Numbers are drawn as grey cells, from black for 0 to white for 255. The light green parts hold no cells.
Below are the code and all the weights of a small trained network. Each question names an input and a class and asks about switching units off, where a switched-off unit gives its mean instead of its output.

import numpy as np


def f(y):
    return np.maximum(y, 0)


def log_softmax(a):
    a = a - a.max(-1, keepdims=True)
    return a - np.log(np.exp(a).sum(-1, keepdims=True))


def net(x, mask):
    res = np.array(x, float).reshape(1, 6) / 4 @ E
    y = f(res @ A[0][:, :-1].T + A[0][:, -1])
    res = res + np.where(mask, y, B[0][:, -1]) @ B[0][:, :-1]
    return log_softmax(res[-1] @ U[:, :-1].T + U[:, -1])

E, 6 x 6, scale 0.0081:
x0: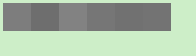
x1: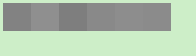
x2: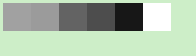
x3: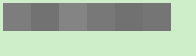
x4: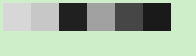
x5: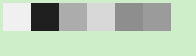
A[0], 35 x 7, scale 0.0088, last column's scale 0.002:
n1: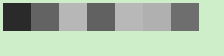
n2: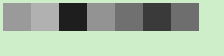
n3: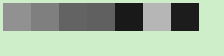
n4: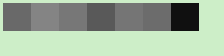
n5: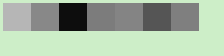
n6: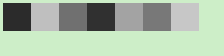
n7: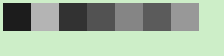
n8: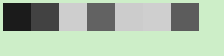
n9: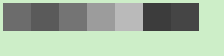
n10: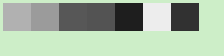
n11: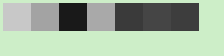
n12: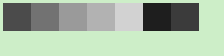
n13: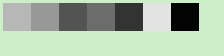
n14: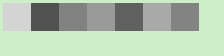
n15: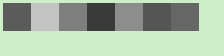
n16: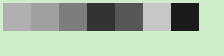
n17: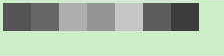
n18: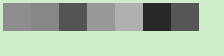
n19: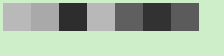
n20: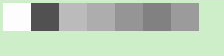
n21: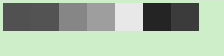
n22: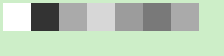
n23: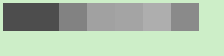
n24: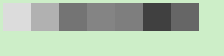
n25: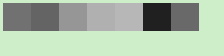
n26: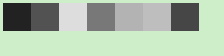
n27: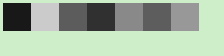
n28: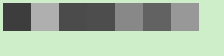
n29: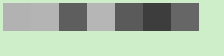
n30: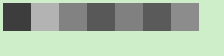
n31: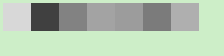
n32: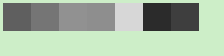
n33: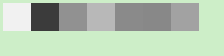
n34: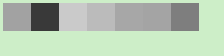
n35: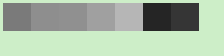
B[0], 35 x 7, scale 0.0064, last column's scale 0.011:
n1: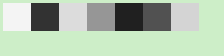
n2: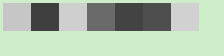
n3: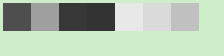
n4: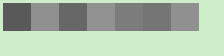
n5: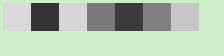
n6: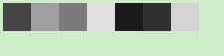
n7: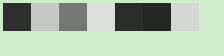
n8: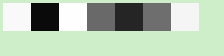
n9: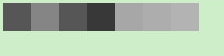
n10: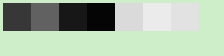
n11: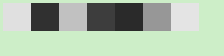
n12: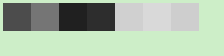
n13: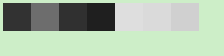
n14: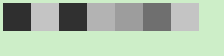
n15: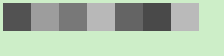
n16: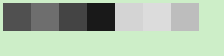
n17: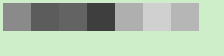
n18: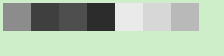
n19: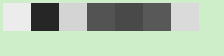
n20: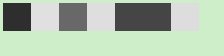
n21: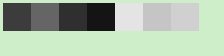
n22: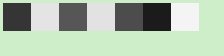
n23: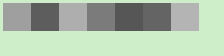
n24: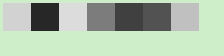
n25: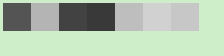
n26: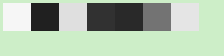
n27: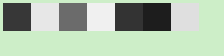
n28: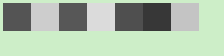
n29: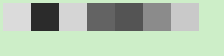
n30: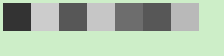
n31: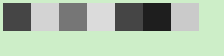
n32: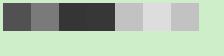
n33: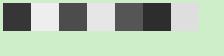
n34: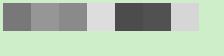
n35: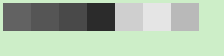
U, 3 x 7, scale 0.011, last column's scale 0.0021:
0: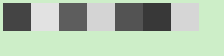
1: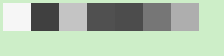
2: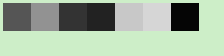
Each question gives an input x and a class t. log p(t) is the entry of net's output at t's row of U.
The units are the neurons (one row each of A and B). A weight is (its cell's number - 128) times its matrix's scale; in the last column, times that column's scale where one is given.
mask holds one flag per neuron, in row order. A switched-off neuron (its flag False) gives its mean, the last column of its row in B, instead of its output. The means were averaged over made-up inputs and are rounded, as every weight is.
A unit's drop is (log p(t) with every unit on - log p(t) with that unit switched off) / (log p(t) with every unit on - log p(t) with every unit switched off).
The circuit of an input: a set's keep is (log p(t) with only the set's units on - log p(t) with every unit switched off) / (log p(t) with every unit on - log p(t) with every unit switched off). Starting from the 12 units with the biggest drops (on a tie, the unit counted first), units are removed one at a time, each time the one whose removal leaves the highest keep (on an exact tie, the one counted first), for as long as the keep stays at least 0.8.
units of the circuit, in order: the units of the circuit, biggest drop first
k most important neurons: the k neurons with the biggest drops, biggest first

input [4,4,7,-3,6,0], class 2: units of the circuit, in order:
n10
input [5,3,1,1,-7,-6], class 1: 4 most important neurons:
n8; n26; n1; n22
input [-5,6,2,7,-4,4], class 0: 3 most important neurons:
n11; n19; n29
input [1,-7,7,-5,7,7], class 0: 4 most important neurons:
n33; n22; n14; n20
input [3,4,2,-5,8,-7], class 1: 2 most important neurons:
n11; n19
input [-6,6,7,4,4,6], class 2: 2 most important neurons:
n10; n13
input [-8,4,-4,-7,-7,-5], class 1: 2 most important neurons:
n8; n26
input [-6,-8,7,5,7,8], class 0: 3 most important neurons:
n33; n22; n14
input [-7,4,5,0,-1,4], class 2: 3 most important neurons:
n10; n13; n27
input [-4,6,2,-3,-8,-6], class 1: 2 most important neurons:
n8; n26
